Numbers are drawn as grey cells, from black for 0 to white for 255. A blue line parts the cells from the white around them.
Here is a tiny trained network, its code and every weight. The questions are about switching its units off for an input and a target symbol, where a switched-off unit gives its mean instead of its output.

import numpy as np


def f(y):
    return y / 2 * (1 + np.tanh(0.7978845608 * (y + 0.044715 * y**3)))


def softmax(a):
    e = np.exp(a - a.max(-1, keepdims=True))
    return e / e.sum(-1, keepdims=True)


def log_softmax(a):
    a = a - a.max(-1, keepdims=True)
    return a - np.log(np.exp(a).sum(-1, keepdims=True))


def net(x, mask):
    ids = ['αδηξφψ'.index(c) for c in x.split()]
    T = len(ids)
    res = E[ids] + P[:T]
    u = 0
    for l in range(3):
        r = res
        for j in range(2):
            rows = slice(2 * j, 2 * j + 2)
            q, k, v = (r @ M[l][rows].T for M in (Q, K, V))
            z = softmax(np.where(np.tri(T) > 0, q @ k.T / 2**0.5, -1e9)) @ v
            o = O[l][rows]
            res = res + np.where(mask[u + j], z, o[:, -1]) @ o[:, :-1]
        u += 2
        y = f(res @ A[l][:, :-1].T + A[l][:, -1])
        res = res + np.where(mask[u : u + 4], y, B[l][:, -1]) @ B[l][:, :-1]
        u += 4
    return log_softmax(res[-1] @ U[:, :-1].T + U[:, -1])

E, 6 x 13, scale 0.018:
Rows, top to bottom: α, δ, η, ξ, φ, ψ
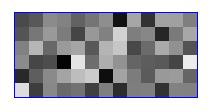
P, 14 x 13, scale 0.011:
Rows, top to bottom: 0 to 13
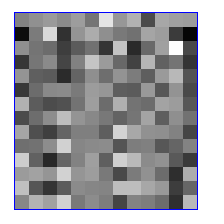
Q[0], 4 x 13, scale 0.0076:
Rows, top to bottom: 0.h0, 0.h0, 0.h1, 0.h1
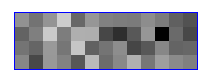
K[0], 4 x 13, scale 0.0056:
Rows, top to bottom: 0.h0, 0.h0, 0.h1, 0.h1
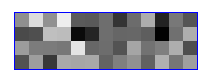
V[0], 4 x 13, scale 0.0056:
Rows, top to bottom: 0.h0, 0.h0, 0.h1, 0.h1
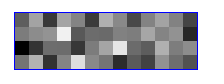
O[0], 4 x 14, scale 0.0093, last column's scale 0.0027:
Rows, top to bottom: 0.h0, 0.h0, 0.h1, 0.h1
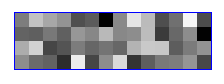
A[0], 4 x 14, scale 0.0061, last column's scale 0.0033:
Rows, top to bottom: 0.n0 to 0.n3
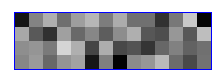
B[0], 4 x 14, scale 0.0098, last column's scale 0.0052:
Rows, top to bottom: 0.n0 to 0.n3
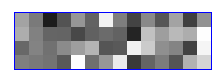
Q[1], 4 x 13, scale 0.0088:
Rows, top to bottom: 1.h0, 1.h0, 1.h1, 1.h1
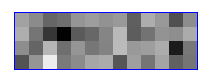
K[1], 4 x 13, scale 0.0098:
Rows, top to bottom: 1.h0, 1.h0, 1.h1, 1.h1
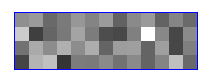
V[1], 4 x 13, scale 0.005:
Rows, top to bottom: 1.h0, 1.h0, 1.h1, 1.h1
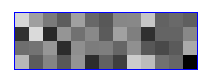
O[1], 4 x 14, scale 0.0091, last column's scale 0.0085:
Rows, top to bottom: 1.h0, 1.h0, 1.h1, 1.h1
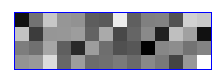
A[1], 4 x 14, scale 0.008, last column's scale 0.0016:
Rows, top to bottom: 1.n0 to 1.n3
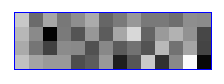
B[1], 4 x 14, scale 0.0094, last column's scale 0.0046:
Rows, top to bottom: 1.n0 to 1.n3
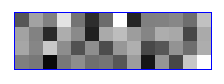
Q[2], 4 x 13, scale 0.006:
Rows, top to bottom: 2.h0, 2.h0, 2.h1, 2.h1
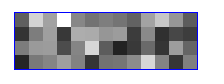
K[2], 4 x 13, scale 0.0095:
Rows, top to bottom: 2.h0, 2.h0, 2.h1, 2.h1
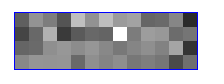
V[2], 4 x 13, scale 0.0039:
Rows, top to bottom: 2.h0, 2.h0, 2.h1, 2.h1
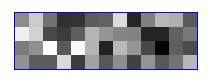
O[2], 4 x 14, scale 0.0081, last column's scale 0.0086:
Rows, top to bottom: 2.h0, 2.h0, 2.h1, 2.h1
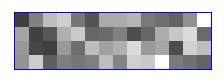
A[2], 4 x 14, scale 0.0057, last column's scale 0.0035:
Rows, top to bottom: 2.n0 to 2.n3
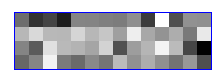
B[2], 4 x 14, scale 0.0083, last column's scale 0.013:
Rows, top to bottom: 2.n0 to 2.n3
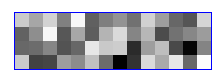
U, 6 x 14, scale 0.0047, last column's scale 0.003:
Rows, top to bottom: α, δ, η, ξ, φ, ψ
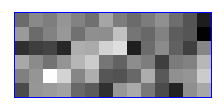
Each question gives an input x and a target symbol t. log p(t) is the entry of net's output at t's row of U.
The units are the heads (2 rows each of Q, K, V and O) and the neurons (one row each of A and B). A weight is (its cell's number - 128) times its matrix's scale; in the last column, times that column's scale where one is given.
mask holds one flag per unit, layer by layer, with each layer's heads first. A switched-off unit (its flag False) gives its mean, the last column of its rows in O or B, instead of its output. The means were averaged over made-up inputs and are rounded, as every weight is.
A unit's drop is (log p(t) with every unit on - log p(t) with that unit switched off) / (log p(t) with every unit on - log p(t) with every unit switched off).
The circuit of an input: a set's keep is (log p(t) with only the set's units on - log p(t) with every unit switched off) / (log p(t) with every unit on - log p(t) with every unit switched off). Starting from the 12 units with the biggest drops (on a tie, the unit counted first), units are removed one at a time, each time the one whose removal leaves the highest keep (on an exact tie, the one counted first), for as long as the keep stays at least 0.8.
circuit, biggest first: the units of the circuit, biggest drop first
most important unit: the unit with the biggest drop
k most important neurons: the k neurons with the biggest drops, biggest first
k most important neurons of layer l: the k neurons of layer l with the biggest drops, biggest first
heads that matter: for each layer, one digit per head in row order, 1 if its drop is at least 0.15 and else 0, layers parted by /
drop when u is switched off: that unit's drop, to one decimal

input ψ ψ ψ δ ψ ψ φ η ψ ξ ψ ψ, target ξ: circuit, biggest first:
1.n3, 2.h0
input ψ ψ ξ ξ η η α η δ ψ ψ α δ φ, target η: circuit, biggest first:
0.h0, 0.n0
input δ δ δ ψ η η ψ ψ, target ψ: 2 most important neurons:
0.n3, 0.n2
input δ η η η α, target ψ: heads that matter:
11 / 00 / 00
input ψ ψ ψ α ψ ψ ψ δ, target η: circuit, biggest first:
0.n0
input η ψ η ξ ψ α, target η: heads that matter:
00 / 00 / 00
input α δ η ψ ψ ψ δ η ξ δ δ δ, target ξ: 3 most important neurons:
1.n3, 0.n3, 0.n1
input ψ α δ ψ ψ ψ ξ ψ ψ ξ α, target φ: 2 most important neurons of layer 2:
2.n0, 2.n3
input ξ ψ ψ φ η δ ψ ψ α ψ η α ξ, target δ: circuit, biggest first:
0.h0, 1.n2
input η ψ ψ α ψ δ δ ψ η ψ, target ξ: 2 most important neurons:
0.n2, 1.n3
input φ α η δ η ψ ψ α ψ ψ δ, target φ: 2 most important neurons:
2.n3, 0.n3
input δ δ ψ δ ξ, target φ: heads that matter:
10 / 00 / 00
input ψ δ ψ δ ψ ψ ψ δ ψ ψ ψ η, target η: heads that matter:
00 / 00 / 00
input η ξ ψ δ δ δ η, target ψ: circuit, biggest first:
0.h0
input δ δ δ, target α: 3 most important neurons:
1.n1, 0.n2, 1.n3
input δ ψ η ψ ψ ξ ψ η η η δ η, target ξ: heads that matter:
10 / 10 / 10
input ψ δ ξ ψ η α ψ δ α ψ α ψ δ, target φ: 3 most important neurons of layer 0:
0.n2, 0.n3, 0.n1
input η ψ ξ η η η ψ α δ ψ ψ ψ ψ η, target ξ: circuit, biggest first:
0.h0, 1.h0, 1.n3, 2.h0
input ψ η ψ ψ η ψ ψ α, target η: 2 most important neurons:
2.n2, 0.n2
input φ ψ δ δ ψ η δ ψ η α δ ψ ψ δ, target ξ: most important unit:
0.h1
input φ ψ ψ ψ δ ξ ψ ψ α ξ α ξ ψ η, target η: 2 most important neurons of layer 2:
2.n2, 2.n3
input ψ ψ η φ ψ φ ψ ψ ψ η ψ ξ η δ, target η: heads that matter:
11 / 00 / 00
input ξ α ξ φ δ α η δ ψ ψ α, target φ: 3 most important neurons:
2.n3, 2.n0, 0.n1
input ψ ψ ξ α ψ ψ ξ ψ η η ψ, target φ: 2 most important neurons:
2.n3, 0.n1
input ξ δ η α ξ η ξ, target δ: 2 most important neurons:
1.n2, 1.n1
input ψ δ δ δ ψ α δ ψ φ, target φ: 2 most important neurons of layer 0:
0.n3, 0.n2
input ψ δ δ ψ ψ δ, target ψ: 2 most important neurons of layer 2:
2.n3, 2.n0
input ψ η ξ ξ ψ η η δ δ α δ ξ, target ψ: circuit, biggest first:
2.n3
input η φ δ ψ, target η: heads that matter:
11 / 10 / 00
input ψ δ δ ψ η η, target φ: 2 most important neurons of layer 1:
1.n3, 1.n1
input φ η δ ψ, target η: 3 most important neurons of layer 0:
0.n3, 0.n1, 0.n2
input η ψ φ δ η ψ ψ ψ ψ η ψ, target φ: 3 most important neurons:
2.n3, 1.n3, 0.n1
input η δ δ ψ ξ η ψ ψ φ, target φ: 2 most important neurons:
2.n3, 0.n3
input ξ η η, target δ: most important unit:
1.h1
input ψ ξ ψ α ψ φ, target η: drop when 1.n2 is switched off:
0.2
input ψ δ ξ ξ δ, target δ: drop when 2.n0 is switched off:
0.1
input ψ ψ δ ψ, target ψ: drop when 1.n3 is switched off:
0.5
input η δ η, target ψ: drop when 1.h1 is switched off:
0.0
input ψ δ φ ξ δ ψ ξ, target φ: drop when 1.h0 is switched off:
0.1
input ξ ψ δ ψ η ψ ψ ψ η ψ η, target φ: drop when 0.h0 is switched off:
0.4
